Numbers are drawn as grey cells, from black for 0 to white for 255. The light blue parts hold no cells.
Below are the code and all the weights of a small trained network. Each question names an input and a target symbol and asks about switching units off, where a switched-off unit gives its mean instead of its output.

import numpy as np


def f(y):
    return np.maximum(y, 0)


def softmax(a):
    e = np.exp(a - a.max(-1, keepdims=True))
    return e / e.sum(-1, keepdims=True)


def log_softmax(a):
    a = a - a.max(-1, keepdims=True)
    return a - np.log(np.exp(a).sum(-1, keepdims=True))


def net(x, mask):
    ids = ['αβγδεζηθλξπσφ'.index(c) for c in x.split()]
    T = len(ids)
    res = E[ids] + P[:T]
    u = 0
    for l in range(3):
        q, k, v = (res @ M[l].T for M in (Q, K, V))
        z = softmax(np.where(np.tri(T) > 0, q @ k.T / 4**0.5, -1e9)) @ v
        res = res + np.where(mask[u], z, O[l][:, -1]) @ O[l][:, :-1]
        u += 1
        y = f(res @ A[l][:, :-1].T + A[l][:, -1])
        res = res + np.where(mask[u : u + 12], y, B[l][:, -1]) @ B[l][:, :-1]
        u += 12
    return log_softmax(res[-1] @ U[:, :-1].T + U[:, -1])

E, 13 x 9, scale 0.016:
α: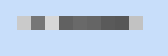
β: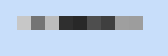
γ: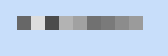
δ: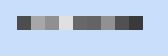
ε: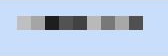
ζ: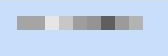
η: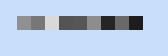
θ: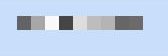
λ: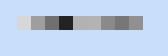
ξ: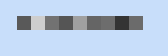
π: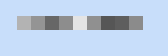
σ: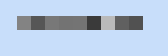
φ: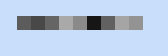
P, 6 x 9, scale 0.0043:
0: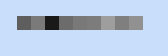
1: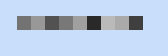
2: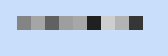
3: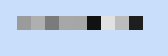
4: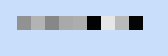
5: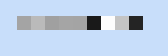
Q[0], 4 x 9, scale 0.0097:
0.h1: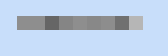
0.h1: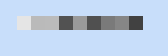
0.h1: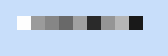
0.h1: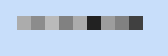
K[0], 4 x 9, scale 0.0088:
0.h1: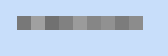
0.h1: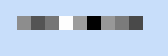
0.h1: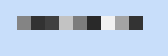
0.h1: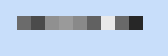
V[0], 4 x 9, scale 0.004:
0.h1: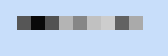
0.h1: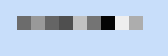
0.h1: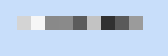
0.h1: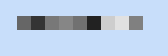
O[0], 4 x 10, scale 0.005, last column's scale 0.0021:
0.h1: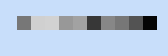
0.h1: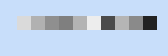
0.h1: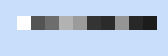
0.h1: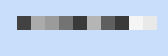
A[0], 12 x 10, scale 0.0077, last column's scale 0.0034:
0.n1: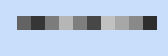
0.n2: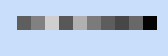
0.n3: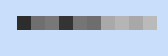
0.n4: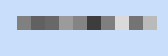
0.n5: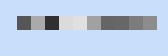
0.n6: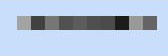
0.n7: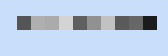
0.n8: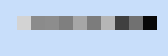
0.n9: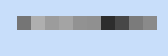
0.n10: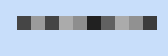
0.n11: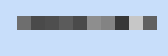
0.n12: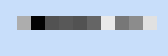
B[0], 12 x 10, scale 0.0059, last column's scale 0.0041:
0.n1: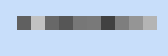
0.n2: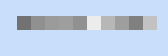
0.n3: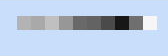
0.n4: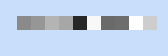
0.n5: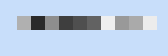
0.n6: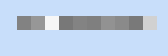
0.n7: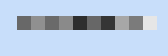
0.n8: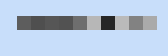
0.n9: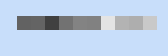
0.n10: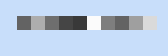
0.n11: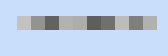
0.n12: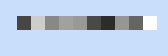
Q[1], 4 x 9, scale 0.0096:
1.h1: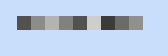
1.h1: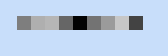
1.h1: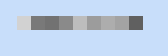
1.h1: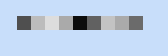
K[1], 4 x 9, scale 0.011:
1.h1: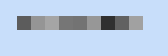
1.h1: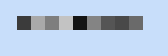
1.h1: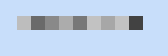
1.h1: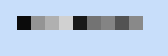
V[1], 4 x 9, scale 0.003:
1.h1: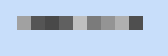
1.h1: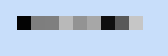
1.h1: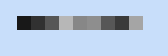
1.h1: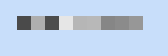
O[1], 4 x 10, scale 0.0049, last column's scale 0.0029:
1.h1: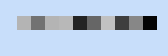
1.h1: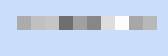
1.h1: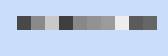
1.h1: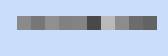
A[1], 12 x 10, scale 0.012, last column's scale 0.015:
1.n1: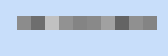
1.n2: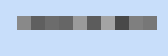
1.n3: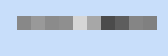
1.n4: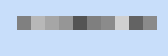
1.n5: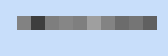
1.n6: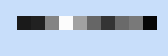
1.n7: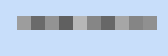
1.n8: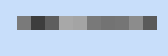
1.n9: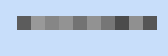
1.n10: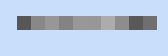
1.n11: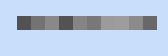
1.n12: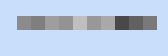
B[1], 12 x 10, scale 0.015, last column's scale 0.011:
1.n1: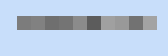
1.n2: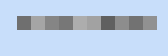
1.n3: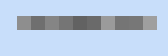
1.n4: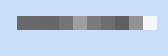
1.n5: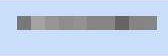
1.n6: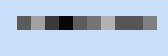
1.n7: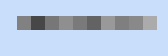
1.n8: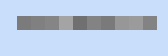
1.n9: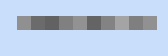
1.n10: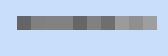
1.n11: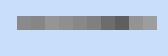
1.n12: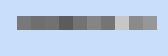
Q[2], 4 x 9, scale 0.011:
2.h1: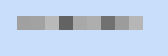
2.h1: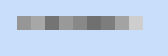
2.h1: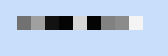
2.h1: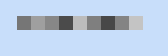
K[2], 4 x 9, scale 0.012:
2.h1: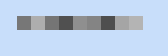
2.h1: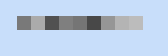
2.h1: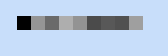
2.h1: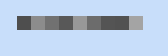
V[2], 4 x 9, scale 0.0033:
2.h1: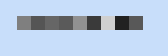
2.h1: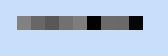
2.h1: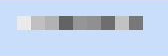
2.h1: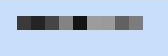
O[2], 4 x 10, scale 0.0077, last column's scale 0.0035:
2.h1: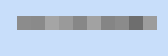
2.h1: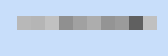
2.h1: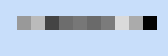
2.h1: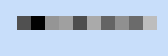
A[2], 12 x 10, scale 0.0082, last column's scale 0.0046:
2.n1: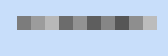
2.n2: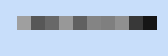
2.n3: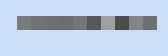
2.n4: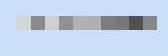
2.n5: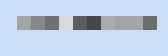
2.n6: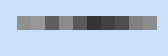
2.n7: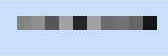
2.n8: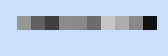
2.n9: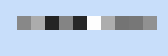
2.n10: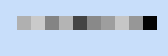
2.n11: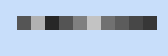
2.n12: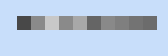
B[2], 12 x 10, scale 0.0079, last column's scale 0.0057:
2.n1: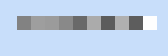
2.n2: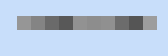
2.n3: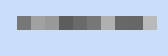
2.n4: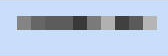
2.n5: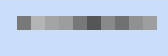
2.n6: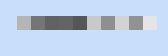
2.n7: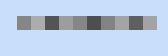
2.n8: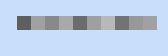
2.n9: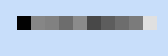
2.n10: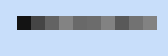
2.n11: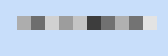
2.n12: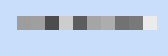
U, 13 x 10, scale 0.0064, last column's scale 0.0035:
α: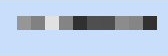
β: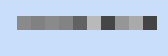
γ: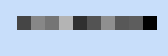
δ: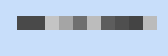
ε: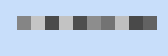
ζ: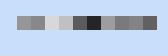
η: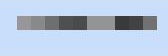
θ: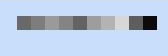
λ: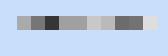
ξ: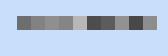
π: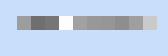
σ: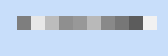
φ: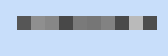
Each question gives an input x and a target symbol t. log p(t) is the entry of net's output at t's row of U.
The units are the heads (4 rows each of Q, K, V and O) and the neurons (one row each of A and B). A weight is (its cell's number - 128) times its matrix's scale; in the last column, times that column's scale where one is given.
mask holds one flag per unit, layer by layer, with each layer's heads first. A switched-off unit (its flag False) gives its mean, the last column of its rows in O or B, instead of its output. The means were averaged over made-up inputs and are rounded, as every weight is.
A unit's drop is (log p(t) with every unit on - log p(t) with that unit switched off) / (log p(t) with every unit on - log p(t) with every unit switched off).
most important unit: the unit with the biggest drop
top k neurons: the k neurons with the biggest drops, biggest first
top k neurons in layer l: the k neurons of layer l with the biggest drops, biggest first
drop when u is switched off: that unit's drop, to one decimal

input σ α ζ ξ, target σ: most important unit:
0.n12
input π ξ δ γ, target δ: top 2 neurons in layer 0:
(0.n10, 0.n7)
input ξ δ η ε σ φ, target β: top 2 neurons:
(2.n6, 0.n4)
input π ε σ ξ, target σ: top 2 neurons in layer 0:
(0.n12, 0.n3)
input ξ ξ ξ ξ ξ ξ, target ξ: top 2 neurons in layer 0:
(0.n12, 0.n7)
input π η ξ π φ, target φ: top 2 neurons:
(0.n10, 0.n4)
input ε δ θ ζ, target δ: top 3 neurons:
(1.n4, 0.n7, 0.n5)
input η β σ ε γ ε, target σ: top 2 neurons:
(0.n12, 0.n3)
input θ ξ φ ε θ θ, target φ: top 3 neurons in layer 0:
(0.n4, 0.n7, 0.n10)
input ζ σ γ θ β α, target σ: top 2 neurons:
(0.n12, 2.n1)
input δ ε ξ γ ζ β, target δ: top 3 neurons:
(1.n4, 0.n7, 0.n5)
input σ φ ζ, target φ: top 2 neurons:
(1.n4, 0.n4)
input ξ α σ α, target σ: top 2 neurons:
(2.n1, 0.n12)
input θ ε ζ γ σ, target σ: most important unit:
2.h1
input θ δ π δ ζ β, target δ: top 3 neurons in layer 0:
(0.n7, 0.n5, 0.n12)
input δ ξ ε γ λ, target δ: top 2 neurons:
(0.n7, 1.n4)
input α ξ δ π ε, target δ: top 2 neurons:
(1.n4, 0.n7)
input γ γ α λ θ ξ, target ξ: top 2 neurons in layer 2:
(2.n11, 2.n12)
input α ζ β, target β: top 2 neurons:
(2.n6, 0.n4)
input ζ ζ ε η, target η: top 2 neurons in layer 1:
(1.n10, 1.n4)
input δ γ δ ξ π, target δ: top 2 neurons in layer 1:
(1.n4, 1.n2)
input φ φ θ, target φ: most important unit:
2.h1
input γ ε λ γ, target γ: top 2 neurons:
(0.n5, 2.n9)
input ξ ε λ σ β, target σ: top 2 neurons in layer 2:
(2.n1, 2.n12)
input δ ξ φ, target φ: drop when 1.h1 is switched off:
0.4
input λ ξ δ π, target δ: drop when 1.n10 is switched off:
0.0
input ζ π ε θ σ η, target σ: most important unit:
0.h1
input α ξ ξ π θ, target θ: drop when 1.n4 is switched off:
0.1
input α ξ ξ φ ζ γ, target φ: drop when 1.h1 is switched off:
0.1
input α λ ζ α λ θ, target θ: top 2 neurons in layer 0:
(0.n2, 0.n12)
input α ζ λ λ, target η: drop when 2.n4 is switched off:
0.2
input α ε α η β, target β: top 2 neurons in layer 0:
(0.n4, 0.n12)
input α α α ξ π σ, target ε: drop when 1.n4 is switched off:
-0.1
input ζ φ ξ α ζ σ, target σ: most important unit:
0.n12
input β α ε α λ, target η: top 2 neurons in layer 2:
(2.n4, 2.n11)
